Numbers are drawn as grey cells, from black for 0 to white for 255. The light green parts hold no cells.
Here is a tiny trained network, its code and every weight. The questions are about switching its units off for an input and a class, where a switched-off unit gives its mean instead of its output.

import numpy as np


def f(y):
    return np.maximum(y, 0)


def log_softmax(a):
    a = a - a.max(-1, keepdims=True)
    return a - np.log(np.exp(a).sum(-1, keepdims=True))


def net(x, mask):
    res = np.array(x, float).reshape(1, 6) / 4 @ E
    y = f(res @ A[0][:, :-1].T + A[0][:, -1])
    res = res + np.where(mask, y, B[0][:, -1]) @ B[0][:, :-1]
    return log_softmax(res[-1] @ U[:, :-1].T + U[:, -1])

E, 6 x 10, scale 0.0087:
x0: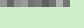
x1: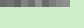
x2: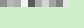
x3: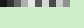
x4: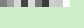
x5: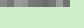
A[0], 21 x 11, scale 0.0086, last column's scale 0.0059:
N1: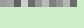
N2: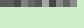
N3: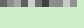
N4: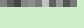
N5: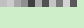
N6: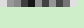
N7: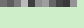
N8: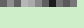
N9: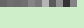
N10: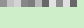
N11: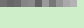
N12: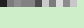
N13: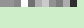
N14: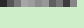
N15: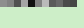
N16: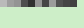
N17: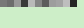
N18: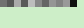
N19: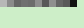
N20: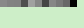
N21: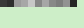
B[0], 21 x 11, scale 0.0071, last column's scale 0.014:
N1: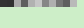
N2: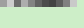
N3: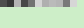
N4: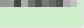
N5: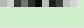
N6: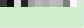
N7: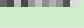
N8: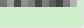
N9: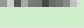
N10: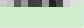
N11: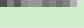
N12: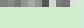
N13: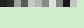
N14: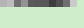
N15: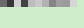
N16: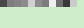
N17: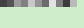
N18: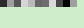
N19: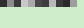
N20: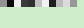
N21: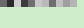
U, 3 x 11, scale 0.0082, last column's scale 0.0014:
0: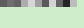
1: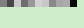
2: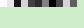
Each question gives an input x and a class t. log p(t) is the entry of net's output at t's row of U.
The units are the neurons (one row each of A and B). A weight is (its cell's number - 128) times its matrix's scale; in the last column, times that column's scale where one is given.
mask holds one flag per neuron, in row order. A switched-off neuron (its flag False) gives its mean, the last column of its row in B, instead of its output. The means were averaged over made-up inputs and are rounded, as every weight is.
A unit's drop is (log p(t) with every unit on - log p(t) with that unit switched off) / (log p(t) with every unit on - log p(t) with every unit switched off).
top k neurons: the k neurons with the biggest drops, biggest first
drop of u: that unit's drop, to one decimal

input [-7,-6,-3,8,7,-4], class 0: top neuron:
(N18)
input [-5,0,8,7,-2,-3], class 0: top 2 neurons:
(N13 N12)
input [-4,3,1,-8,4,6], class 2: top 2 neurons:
(N5 N10)
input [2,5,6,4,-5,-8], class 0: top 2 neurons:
(N13 N6)
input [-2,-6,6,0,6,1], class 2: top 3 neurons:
(N10 N5 N6)
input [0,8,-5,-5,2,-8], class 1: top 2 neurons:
(N20 N6)
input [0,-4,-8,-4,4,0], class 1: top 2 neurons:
(N20 N6)
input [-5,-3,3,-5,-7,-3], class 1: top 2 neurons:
(N15 N6)
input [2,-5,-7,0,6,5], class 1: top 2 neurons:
(N20 N3)
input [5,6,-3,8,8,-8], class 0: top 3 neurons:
(N18 N17 N12)
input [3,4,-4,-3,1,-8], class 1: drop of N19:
-0.1
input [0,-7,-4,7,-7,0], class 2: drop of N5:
0.0
